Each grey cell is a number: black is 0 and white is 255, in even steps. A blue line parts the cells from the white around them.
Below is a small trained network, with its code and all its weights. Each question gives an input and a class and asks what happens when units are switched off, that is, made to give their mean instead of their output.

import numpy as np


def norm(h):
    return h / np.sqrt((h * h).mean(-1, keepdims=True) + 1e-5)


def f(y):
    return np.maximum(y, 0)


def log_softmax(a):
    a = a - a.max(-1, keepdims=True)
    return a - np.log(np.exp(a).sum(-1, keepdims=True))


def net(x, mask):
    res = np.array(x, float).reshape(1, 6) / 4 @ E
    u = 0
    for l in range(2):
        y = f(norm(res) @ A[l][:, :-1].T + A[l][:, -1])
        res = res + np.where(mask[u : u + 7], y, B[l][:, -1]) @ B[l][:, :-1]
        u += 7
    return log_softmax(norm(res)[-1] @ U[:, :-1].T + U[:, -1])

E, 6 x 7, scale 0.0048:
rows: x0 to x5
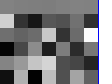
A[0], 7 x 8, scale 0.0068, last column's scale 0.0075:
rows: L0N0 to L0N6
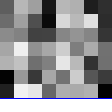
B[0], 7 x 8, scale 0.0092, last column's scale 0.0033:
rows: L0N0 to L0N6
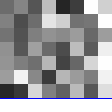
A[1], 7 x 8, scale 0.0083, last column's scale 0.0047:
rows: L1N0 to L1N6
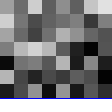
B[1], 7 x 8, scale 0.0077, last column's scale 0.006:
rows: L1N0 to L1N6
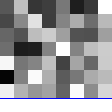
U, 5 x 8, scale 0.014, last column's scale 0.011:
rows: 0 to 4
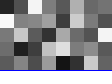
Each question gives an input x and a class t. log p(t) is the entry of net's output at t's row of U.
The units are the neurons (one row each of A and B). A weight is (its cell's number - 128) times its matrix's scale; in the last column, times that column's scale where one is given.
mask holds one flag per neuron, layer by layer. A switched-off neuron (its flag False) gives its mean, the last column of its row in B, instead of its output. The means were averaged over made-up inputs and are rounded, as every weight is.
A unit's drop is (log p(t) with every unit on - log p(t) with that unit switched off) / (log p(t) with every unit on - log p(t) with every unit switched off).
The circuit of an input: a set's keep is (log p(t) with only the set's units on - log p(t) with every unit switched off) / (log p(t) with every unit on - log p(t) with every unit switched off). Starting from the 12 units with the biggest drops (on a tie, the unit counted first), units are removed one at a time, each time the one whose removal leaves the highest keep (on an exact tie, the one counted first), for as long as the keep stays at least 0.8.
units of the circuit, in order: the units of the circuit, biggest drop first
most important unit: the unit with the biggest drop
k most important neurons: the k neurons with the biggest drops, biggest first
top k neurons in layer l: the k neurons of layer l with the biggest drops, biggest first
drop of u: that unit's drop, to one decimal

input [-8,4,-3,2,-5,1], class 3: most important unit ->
L0N1
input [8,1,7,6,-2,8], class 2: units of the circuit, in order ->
[L0N5 L0N4]
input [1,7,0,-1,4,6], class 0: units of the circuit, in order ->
[L1N5 L1N1]
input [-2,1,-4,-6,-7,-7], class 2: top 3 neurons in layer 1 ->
[L1N0 L1N6 L1N4]
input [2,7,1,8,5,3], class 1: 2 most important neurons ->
[L1N6 L1N4]
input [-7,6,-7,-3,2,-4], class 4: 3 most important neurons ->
[L0N4 L0N0 L0N3]
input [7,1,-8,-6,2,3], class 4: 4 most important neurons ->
[L0N4 L0N0 L1N6 L1N4]
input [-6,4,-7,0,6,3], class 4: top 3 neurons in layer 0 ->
[L0N0 L0N4 L0N1]
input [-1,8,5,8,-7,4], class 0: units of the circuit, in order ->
[L1N5 L0N0 L1N0]
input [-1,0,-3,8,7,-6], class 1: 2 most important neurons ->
[L1N6 L1N4]
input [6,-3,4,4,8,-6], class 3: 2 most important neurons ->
[L1N3 L0N5]
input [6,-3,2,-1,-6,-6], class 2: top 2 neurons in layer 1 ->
[L1N0 L1N3]
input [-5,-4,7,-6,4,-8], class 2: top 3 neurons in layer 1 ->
[L1N0 L1N6 L1N4]
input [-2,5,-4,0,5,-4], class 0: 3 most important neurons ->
[L1N5 L1N1 L0N1]
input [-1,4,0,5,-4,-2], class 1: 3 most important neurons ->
[L1N6 L0N3 L1N4]
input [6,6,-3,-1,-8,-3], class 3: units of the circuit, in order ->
[L0N1]
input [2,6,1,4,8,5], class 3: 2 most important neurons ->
[L1N3 L0N3]
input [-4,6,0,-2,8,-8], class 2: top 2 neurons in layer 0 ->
[L0N1 L0N6]
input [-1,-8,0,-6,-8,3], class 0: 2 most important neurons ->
[L0N6 L0N3]
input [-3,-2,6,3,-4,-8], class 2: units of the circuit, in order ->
[L1N0]
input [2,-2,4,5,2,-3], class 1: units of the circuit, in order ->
[L1N6 L1N4 L0N4]
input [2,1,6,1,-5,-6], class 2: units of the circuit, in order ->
[L1N0 L0N4]
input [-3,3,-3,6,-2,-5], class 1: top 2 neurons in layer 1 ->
[L1N6 L1N4]
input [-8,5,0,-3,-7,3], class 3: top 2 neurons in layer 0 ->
[L0N1 L0N3]
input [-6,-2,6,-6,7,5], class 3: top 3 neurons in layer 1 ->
[L1N3 L1N6 L1N4]
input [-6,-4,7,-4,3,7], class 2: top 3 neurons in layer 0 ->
[L0N5 L0N4 L0N0]
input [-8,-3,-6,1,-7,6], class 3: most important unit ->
L0N1
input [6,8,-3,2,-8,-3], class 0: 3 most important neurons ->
[L1N5 L1N1 L1N3]
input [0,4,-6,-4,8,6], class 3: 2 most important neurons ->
[L1N3 L1N0]
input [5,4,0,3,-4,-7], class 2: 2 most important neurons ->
[L1N0 L0N3]
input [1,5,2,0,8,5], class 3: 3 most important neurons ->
[L1N3 L1N0 L0N3]
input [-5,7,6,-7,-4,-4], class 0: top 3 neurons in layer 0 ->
[L0N4 L0N0 L0N1]
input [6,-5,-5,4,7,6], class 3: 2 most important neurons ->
[L1N3 L1N0]
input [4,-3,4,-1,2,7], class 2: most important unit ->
L0N5
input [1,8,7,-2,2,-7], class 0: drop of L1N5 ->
0.4
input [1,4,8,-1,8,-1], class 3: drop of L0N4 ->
0.3
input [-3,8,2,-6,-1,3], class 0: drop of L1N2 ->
0.0
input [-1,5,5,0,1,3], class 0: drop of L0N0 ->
0.1
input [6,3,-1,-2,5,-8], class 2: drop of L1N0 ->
0.2
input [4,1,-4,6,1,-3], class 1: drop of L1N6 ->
0.5
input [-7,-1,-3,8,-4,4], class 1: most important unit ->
L1N4
